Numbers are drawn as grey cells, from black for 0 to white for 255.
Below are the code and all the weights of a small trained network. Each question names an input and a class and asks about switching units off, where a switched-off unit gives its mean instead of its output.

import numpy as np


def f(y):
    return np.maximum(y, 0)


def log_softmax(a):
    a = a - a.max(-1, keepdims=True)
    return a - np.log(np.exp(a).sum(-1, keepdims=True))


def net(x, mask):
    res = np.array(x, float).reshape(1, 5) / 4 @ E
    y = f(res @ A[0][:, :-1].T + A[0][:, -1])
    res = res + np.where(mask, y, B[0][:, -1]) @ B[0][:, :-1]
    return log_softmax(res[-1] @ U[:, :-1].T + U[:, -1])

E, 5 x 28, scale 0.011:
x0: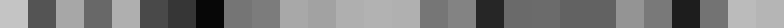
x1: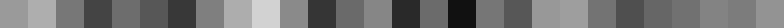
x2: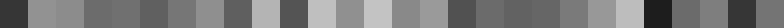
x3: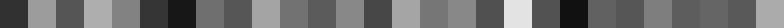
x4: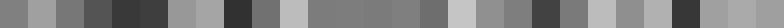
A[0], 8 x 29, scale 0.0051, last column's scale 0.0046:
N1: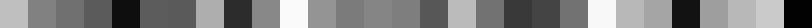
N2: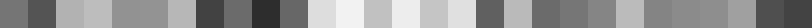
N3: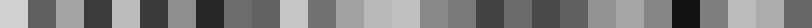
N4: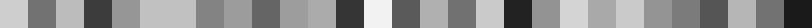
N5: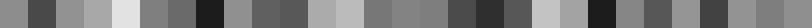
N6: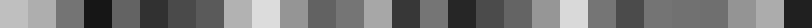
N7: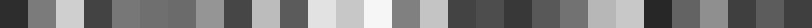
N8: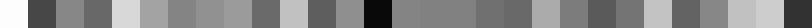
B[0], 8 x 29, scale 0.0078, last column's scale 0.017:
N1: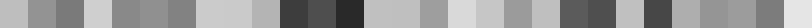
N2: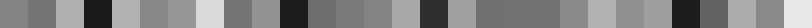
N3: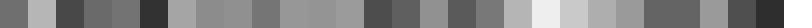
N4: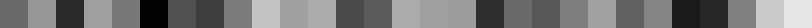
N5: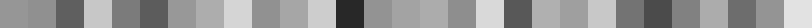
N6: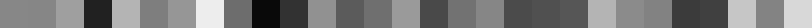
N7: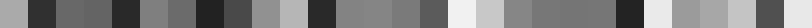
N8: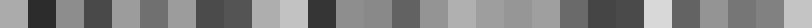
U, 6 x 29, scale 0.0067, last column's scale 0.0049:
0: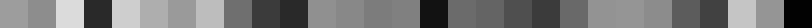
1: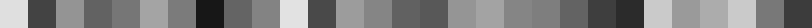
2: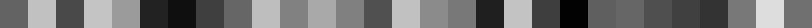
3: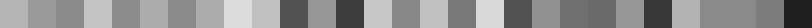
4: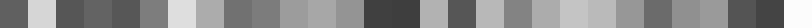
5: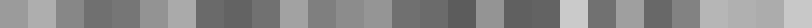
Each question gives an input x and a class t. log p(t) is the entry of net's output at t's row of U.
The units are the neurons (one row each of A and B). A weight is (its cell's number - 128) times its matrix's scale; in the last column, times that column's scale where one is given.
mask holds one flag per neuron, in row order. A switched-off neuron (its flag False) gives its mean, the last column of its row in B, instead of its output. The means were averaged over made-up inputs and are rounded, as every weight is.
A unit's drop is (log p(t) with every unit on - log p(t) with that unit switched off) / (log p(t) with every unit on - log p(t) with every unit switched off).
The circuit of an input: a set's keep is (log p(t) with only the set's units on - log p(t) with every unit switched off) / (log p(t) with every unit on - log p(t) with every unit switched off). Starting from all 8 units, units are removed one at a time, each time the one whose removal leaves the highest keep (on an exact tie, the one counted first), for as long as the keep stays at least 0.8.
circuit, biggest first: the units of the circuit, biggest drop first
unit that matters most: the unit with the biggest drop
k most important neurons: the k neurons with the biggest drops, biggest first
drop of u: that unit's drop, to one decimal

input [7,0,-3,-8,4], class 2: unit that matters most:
N4
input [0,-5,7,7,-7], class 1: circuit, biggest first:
N7, N4
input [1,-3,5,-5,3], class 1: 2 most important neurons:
N7, N6
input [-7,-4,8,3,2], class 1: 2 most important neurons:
N7, N3
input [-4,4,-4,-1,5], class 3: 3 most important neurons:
N7, N3, N2
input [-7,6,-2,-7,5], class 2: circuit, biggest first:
N4, N3
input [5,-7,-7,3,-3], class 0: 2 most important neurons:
N2, N7
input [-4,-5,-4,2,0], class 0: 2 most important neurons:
N3, N7
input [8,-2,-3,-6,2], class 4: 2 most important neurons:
N3, N5
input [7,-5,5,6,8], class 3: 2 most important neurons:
N1, N4
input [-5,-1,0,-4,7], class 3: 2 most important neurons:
N1, N3
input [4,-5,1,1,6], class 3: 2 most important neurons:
N1, N6
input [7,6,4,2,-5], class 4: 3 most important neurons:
N5, N3, N2
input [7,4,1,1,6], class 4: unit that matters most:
N3
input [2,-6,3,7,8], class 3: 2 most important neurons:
N1, N4
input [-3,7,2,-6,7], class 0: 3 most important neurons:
N6, N5, N3
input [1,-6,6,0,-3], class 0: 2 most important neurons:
N2, N8
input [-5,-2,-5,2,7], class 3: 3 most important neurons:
N7, N1, N3
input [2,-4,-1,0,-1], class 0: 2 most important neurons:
N2, N4
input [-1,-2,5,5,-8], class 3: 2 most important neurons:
N4, N5
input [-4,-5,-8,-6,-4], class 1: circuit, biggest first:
N8
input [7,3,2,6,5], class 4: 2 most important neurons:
N3, N4
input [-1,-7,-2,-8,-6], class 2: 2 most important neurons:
N4, N6
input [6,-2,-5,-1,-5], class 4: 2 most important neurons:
N5, N7
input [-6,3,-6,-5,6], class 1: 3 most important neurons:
N3, N5, N8
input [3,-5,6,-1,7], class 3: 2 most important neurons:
N1, N6
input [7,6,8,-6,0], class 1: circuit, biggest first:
N7
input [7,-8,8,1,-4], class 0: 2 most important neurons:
N2, N8
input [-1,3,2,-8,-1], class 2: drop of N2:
0.0
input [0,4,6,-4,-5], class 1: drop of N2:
0.1
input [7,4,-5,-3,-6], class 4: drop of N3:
0.4
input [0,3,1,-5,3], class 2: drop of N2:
0.2
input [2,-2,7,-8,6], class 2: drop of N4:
1.7
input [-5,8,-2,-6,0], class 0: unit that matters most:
N6
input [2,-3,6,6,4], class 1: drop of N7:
0.7
